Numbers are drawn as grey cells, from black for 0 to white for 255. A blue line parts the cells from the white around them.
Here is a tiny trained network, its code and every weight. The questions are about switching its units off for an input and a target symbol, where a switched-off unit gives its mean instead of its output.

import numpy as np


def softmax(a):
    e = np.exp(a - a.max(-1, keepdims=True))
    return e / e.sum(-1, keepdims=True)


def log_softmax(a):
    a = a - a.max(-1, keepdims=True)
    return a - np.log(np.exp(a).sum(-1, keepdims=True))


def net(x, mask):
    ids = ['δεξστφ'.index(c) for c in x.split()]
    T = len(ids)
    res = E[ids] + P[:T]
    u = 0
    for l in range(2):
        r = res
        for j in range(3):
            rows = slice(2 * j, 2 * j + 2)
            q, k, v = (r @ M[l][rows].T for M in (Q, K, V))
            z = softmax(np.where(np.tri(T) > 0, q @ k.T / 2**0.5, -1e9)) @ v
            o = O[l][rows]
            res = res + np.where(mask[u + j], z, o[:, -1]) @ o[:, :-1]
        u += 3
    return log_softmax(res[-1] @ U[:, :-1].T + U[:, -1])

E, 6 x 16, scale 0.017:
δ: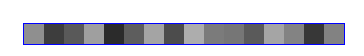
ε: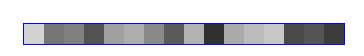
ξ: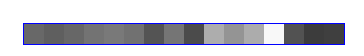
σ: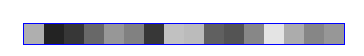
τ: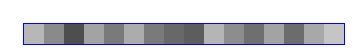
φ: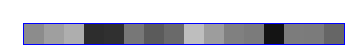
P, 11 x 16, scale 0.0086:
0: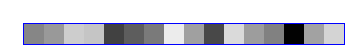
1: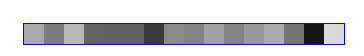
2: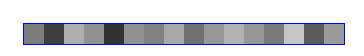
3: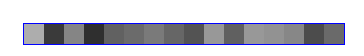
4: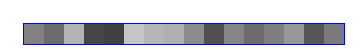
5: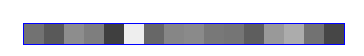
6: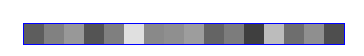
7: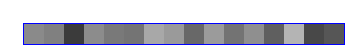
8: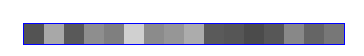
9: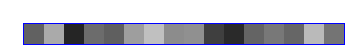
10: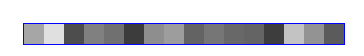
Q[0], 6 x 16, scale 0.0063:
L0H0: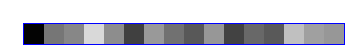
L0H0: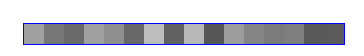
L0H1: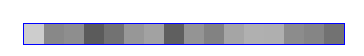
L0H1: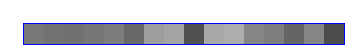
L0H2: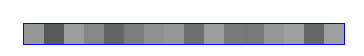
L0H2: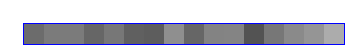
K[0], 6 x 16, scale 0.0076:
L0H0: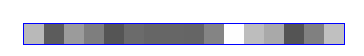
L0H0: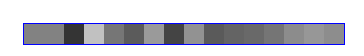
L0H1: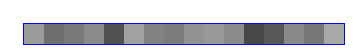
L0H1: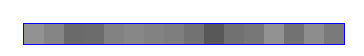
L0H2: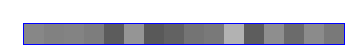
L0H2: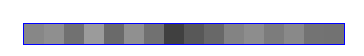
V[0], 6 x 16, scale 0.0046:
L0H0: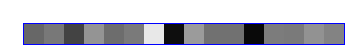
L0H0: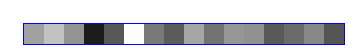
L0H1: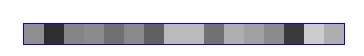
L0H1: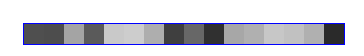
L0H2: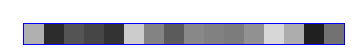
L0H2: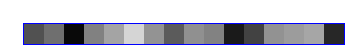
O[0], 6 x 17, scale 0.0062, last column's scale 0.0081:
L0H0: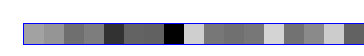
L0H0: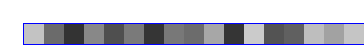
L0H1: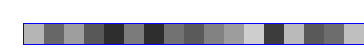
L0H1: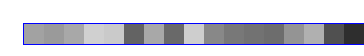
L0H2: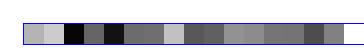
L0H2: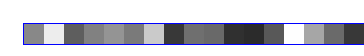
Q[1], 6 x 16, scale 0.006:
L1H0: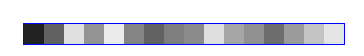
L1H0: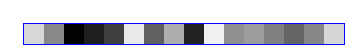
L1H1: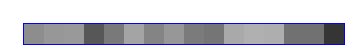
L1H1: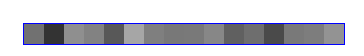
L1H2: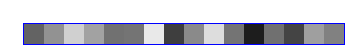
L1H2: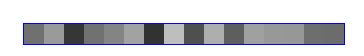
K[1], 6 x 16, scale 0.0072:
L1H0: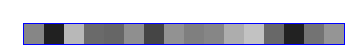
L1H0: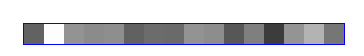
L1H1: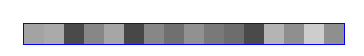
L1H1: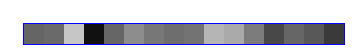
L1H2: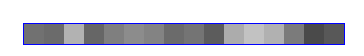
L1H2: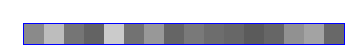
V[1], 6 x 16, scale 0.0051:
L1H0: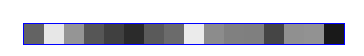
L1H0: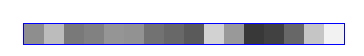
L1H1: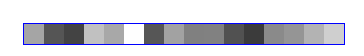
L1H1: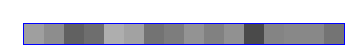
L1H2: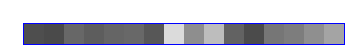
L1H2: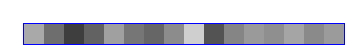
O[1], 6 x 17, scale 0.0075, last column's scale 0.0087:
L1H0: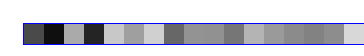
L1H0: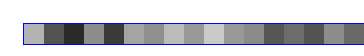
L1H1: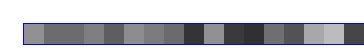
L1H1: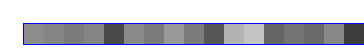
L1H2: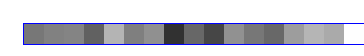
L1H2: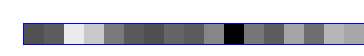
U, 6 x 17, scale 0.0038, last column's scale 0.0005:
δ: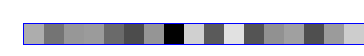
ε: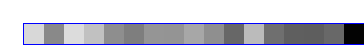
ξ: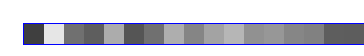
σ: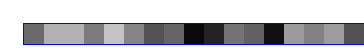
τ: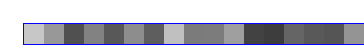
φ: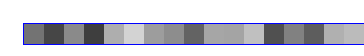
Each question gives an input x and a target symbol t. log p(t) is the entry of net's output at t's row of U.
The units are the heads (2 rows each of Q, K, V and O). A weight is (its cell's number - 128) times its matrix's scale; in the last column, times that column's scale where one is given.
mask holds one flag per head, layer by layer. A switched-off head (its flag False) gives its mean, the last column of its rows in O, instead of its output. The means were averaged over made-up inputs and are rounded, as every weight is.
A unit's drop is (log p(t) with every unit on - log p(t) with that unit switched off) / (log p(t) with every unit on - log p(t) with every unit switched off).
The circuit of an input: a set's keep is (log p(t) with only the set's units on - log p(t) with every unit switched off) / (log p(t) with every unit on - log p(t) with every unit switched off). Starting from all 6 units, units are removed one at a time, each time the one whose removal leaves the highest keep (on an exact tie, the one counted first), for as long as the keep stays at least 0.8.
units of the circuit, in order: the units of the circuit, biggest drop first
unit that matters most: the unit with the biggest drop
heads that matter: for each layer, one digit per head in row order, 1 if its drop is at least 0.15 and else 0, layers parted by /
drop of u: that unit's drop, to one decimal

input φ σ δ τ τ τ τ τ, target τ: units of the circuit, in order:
(L1H0, L0H2)
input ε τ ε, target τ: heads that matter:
000 / 100
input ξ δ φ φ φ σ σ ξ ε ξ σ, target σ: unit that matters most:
L1H2
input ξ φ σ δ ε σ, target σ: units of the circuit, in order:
(L0H2, L1H0, L1H2)
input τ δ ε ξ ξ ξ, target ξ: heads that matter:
111 / 101
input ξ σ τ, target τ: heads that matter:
000 / 100
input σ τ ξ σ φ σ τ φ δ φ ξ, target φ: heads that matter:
000 / 100
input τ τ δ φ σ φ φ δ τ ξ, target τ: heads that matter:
001 / 100
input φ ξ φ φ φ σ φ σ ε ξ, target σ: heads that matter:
011 / 110
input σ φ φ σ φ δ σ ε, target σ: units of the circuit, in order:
(L1H0, L0H2, L1H2)
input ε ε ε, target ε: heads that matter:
010 / 001
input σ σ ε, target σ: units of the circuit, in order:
(L1H0, L1H2)
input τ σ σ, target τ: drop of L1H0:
1.1
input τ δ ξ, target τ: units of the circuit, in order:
(L1H0)
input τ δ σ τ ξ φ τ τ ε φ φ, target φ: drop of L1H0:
1.2
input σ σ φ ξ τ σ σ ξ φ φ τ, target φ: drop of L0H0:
0.0
